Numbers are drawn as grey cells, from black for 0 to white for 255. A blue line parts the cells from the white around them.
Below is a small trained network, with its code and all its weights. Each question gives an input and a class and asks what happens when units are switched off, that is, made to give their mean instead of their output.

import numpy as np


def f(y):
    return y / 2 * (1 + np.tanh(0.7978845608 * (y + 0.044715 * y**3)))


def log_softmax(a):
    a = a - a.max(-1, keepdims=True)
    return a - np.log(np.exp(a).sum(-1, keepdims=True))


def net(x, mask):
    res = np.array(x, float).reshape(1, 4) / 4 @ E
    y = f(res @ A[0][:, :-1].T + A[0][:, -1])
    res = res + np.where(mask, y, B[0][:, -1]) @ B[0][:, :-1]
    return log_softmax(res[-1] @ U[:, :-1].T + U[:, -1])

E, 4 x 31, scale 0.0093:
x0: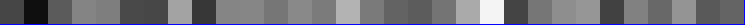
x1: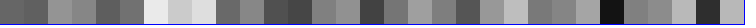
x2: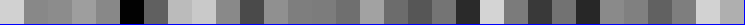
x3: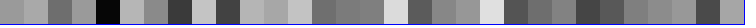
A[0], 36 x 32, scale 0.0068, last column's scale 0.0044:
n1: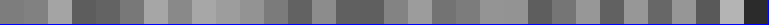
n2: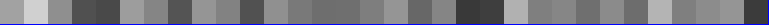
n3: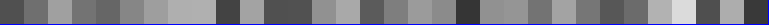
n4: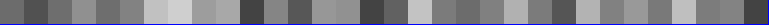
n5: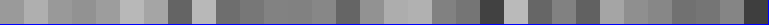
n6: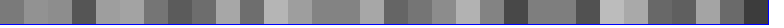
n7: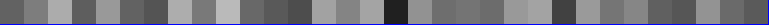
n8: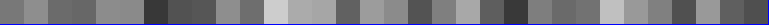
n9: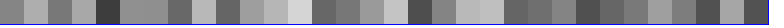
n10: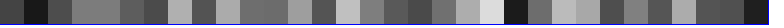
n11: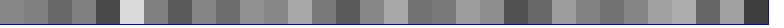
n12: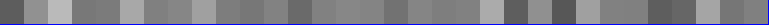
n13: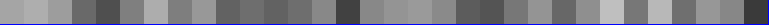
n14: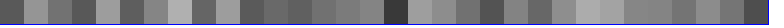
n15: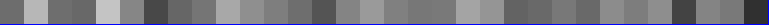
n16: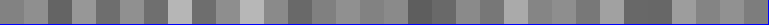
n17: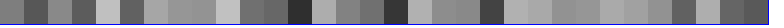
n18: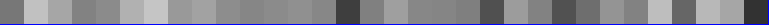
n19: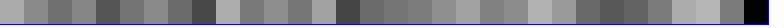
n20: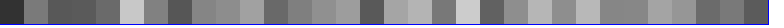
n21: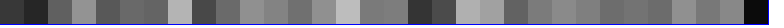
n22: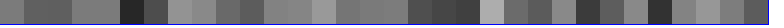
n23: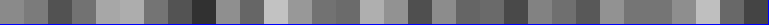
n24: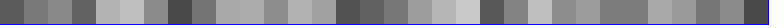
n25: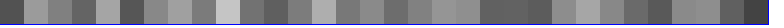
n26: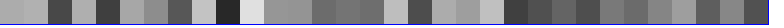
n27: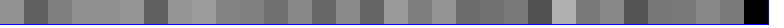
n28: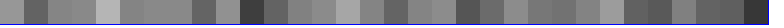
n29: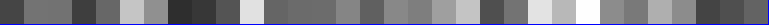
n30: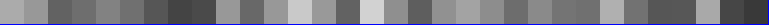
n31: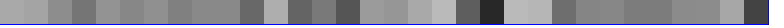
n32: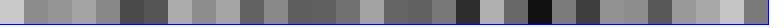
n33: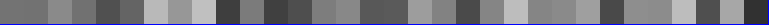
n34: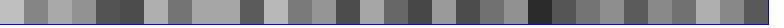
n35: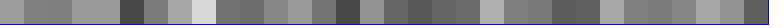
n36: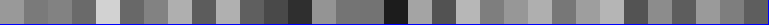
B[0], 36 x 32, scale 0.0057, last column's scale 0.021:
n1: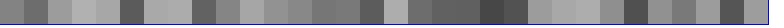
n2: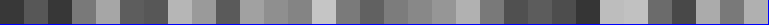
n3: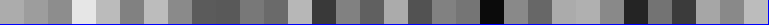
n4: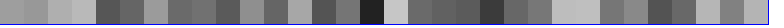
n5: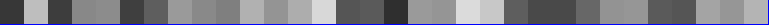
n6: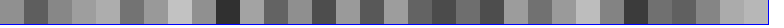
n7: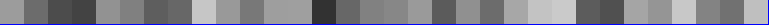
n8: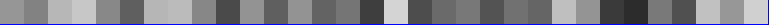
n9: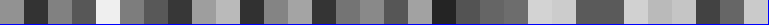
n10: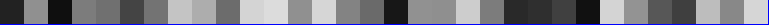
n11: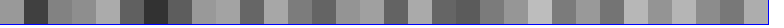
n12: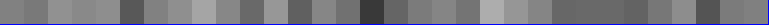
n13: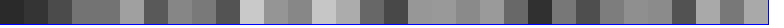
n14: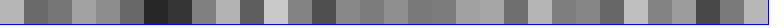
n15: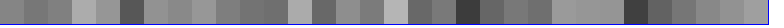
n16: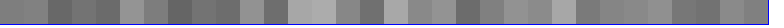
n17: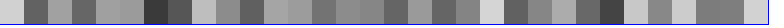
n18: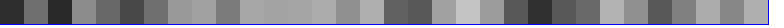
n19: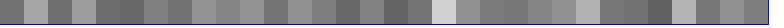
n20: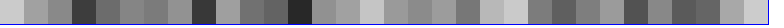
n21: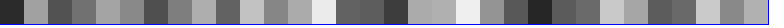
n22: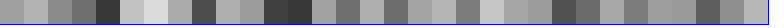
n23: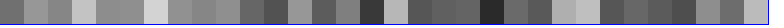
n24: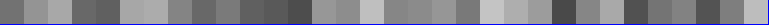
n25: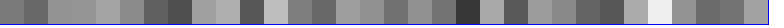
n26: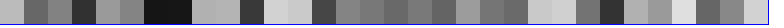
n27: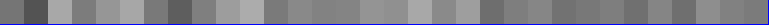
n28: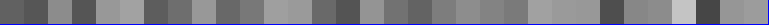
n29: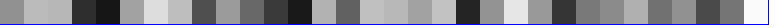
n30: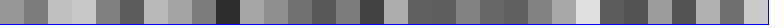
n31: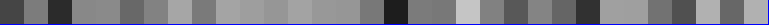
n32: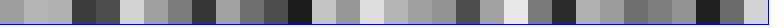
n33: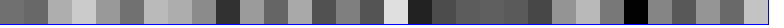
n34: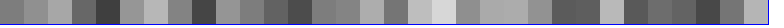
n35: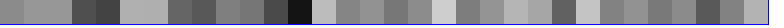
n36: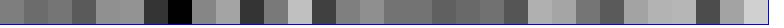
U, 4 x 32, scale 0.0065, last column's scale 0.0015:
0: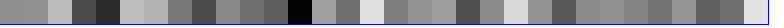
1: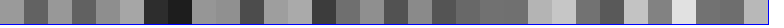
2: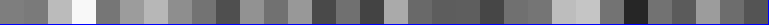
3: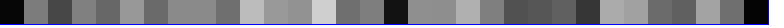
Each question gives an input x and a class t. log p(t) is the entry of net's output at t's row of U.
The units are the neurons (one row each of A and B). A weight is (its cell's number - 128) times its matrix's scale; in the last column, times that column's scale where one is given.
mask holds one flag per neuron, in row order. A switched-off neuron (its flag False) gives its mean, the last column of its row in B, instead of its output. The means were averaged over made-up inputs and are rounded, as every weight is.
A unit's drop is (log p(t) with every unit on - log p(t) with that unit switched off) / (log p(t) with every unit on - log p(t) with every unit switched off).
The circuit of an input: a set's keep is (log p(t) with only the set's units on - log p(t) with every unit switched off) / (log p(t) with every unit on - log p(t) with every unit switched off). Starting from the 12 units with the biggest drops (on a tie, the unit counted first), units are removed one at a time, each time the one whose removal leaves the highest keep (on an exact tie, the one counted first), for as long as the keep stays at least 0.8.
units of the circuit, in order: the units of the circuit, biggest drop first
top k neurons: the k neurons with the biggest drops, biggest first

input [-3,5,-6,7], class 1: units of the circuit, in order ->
[n26]
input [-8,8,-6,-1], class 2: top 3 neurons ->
[n33, n3, n4]
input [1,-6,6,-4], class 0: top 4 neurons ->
[n32, n22, n35, n33]
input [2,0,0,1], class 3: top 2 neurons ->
[n29, n36]
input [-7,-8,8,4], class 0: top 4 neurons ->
[n32, n34, n35, n33]
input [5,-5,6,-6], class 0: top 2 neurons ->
[n32, n22]
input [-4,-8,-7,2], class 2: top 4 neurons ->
[n8, n30, n23, n6]
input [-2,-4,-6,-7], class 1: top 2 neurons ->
[n36, n17]
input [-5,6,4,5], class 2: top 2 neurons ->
[n33, n3]
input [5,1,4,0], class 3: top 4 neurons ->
[n10, n29, n21, n20]
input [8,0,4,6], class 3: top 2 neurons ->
[n10, n21]
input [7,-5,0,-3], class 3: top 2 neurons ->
[n10, n21]
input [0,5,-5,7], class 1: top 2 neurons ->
[n26, n9]
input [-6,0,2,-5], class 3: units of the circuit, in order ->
[n31]
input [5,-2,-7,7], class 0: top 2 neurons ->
[n29, n20]
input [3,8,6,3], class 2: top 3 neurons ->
[n33, n3, n29]
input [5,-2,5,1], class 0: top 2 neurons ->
[n32, n22]
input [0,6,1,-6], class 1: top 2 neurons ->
[n17, n36]
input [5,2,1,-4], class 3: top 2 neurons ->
[n10, n26]
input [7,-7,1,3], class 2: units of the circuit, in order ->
[n8]
